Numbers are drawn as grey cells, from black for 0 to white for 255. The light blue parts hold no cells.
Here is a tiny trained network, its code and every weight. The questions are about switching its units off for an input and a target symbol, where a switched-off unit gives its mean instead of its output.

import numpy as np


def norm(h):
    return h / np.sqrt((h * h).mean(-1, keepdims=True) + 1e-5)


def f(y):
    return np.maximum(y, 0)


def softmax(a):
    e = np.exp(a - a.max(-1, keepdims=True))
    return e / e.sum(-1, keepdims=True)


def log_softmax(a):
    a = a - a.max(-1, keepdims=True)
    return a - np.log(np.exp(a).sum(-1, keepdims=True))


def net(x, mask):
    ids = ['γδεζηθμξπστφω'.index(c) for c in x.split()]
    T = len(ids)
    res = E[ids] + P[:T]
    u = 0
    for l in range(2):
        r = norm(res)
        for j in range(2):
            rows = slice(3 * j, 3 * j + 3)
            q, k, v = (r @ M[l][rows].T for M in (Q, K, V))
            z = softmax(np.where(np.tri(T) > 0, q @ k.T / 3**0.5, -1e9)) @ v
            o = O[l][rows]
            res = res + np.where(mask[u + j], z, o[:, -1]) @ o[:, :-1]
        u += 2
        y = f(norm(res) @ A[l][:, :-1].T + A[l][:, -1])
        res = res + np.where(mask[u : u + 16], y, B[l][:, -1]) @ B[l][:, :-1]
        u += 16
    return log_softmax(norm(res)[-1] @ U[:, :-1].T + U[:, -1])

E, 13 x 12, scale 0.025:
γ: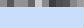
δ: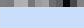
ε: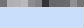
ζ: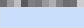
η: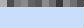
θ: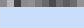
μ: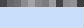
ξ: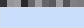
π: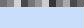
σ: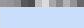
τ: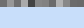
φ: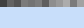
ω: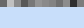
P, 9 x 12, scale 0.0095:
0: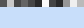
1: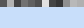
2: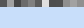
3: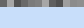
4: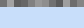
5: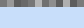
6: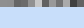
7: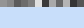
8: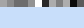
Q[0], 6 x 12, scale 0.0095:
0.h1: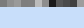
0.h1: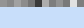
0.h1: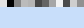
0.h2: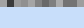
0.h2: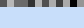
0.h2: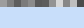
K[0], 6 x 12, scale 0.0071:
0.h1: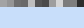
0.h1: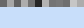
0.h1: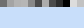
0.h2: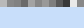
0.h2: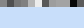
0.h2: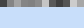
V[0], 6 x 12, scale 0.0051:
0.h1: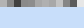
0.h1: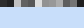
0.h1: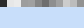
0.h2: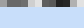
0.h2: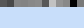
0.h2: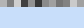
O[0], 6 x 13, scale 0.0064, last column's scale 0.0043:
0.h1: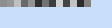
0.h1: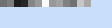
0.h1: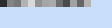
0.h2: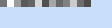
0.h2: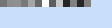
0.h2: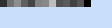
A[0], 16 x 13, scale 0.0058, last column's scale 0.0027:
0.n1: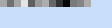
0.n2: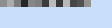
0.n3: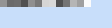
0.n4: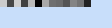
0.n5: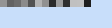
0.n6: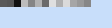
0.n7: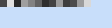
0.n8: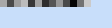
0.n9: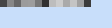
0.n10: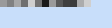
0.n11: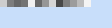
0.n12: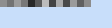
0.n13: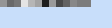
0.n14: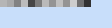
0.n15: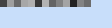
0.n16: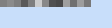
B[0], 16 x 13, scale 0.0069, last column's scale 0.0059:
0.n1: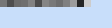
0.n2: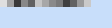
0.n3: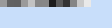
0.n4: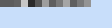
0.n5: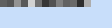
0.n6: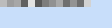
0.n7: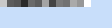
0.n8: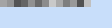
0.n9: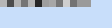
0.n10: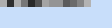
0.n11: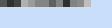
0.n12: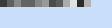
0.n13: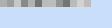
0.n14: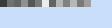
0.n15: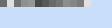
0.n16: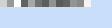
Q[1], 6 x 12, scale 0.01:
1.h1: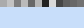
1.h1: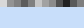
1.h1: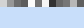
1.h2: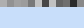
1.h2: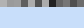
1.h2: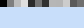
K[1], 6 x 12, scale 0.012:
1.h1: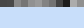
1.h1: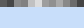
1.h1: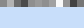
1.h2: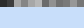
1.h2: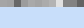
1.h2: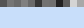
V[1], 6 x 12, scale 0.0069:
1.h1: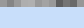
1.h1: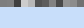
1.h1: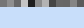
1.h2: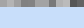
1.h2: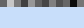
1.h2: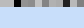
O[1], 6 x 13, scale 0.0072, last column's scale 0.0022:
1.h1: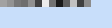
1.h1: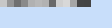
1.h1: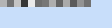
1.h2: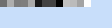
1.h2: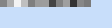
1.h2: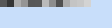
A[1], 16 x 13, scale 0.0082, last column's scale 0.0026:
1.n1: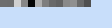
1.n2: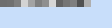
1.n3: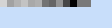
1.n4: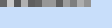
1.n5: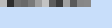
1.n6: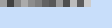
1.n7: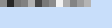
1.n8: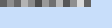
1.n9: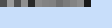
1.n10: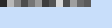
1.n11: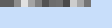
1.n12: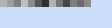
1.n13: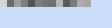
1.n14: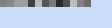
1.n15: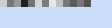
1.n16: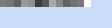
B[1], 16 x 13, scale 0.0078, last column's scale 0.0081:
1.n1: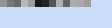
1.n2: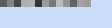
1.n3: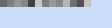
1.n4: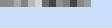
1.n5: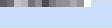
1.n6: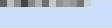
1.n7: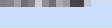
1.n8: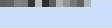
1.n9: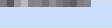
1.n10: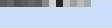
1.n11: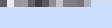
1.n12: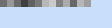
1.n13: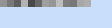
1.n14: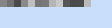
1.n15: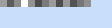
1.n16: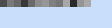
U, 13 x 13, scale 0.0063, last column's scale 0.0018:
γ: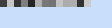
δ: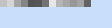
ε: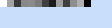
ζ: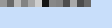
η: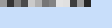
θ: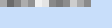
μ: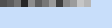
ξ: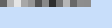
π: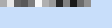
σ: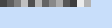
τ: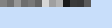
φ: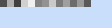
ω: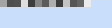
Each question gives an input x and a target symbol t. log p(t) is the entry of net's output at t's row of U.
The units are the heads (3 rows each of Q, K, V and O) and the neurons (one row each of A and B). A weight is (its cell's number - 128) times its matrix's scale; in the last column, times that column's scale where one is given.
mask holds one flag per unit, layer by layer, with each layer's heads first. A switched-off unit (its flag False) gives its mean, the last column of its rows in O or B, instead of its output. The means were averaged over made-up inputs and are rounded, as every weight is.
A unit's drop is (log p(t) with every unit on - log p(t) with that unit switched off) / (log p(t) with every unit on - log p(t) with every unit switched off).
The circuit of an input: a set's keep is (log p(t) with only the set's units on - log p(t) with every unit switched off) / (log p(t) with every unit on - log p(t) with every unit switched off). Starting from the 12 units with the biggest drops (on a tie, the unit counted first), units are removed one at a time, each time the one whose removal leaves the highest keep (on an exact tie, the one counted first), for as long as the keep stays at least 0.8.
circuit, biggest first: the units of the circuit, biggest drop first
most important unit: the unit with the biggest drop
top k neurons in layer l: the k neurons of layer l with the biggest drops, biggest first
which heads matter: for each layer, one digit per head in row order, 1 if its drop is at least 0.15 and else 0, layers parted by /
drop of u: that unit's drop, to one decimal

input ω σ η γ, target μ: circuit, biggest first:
[1.h2]
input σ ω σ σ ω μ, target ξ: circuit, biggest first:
[1.h2, 0.n3]
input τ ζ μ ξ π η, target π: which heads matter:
00 / 01
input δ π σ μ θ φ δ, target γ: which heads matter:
00 / 10
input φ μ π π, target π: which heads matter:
10 / 01
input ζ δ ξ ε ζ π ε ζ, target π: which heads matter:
01 / 01
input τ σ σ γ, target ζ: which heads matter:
00 / 00
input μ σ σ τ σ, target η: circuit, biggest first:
[1.h1, 0.n3]
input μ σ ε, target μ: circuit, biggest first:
[1.h1, 1.h2]
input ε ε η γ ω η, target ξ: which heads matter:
01 / 01
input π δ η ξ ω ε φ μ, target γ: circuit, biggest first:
[1.h1, 0.n6]
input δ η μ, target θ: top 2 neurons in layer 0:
[0.n2, 0.n6]
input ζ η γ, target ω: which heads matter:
11 / 01
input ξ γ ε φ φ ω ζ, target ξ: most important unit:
1.h2
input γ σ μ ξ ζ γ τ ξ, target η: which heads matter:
01 / 10
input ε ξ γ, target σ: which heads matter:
11 / 11
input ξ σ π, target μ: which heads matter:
00 / 11
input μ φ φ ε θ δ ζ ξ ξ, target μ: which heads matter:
01 / 00
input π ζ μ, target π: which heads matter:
01 / 01
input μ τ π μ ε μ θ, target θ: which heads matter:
00 / 11
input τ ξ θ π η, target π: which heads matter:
00 / 01
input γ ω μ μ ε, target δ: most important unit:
0.n13
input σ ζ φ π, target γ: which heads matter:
10 / 11
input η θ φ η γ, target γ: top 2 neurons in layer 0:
[0.n6, 0.n9]
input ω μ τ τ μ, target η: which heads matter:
01 / 10
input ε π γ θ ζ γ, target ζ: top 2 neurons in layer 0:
[0.n5, 0.n1]
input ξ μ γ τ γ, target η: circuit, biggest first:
[1.h1]
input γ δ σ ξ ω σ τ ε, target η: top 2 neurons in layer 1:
[1.n7, 1.n16]
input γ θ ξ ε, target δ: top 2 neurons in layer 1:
[1.n11, 1.n12]
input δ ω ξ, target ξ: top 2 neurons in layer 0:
[0.n15, 0.n2]
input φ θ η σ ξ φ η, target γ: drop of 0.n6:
-0.1
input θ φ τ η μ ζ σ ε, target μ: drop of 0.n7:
0.2
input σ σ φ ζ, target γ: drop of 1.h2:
0.1
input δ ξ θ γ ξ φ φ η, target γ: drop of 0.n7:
0.0
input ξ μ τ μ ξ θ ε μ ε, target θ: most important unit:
0.n7
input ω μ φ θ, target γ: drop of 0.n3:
0.1
